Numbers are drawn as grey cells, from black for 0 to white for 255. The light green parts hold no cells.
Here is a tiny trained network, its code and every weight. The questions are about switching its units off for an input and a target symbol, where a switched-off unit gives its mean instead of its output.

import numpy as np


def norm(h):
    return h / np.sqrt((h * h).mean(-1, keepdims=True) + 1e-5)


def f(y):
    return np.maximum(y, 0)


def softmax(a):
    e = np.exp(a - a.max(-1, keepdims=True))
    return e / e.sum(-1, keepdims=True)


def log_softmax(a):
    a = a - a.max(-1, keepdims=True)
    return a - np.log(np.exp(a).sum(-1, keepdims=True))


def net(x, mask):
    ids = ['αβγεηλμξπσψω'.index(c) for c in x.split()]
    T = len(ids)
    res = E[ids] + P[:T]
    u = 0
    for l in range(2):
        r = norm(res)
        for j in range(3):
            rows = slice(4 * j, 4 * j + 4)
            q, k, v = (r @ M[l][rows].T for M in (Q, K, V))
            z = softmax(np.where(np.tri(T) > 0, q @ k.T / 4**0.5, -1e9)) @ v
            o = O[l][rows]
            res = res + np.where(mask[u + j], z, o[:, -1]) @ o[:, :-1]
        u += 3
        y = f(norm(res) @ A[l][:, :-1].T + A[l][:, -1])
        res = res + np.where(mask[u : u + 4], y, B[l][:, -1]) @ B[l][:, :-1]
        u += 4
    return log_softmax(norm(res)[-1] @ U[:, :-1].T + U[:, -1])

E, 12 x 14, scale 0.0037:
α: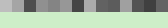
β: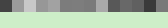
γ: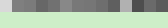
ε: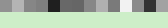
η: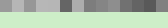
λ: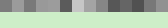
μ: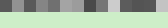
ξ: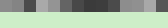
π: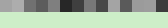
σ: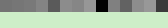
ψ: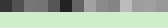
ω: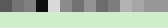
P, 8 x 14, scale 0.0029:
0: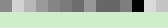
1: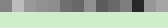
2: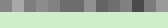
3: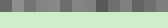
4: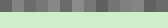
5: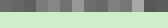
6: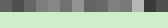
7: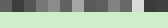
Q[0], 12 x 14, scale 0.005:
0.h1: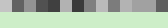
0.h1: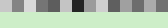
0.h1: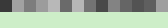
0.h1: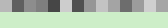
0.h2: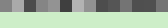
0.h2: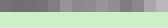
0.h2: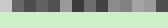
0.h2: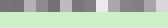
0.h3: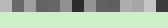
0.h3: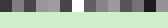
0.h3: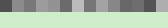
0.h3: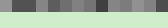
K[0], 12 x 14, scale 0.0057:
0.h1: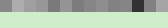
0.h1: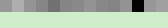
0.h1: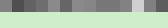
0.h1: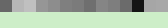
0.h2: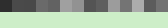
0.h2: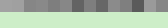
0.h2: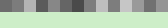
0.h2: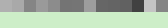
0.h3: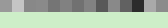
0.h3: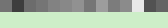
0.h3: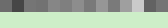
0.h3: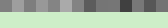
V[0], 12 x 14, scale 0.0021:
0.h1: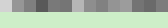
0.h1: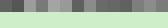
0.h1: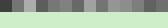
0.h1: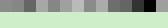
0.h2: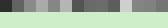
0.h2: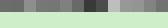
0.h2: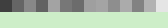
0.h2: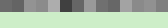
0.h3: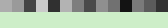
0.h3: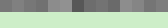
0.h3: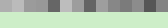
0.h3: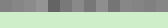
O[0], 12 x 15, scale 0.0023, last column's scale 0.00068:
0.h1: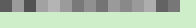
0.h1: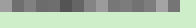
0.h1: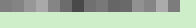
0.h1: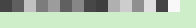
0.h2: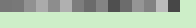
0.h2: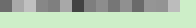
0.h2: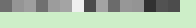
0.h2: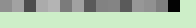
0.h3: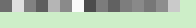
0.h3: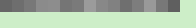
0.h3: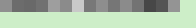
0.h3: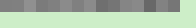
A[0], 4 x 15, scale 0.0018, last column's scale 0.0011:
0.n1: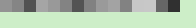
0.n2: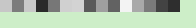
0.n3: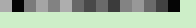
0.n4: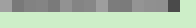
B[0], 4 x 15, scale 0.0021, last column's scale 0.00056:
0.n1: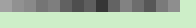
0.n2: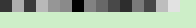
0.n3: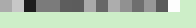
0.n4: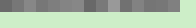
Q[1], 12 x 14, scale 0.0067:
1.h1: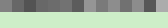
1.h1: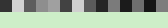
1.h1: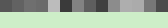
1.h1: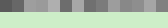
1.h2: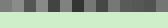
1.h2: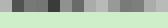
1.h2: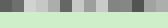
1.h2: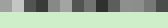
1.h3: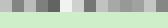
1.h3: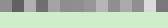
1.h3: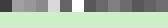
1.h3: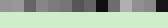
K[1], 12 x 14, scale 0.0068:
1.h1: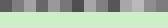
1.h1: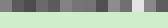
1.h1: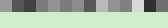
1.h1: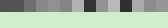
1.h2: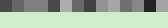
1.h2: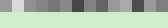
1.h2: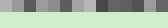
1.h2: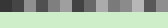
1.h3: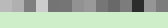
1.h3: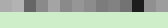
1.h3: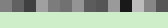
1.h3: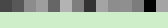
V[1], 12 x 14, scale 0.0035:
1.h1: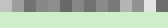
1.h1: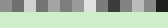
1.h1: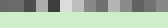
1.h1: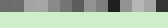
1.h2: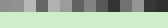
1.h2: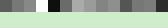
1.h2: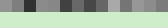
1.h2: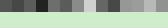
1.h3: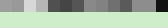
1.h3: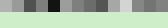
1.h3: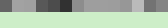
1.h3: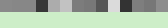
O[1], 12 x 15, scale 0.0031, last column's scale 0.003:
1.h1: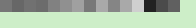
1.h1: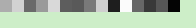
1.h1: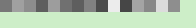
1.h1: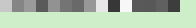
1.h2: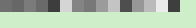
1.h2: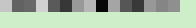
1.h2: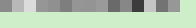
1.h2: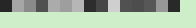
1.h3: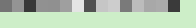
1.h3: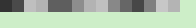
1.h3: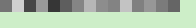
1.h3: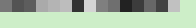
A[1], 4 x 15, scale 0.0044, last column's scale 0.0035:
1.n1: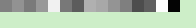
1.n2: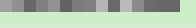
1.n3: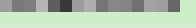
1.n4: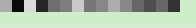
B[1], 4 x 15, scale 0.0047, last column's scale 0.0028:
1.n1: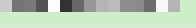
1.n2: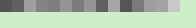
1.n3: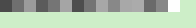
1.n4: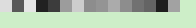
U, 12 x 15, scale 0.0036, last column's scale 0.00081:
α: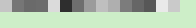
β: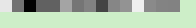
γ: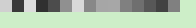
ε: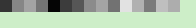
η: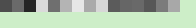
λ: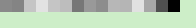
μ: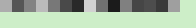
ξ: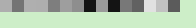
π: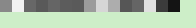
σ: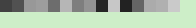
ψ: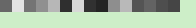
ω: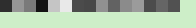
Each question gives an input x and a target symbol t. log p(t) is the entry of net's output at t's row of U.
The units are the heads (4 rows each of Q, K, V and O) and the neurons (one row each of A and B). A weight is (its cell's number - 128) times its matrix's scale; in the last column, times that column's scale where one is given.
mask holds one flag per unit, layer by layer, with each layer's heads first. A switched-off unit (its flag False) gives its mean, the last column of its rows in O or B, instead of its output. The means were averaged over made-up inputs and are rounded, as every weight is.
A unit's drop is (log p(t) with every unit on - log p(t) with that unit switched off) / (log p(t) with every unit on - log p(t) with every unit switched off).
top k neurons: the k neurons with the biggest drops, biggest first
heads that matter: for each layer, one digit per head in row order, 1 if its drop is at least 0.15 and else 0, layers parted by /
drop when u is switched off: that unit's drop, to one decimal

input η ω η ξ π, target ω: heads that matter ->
000 / 010
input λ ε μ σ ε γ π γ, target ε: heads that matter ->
000 / 001
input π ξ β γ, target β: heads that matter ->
000 / 011
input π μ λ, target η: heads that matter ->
000 / 101
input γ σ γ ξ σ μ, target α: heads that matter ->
000 / 100
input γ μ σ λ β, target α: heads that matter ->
000 / 100
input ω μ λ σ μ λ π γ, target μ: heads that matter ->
000 / 000
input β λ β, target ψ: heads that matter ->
000 / 001
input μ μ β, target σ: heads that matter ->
000 / 100
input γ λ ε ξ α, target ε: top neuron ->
(1.n3)
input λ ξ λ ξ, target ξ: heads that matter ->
010 / 111
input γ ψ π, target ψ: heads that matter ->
000 / 011
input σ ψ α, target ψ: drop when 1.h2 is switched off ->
0.6
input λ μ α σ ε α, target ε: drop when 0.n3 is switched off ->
0.0
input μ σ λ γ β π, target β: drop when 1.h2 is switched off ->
0.3
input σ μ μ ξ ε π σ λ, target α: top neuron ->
(1.n1)
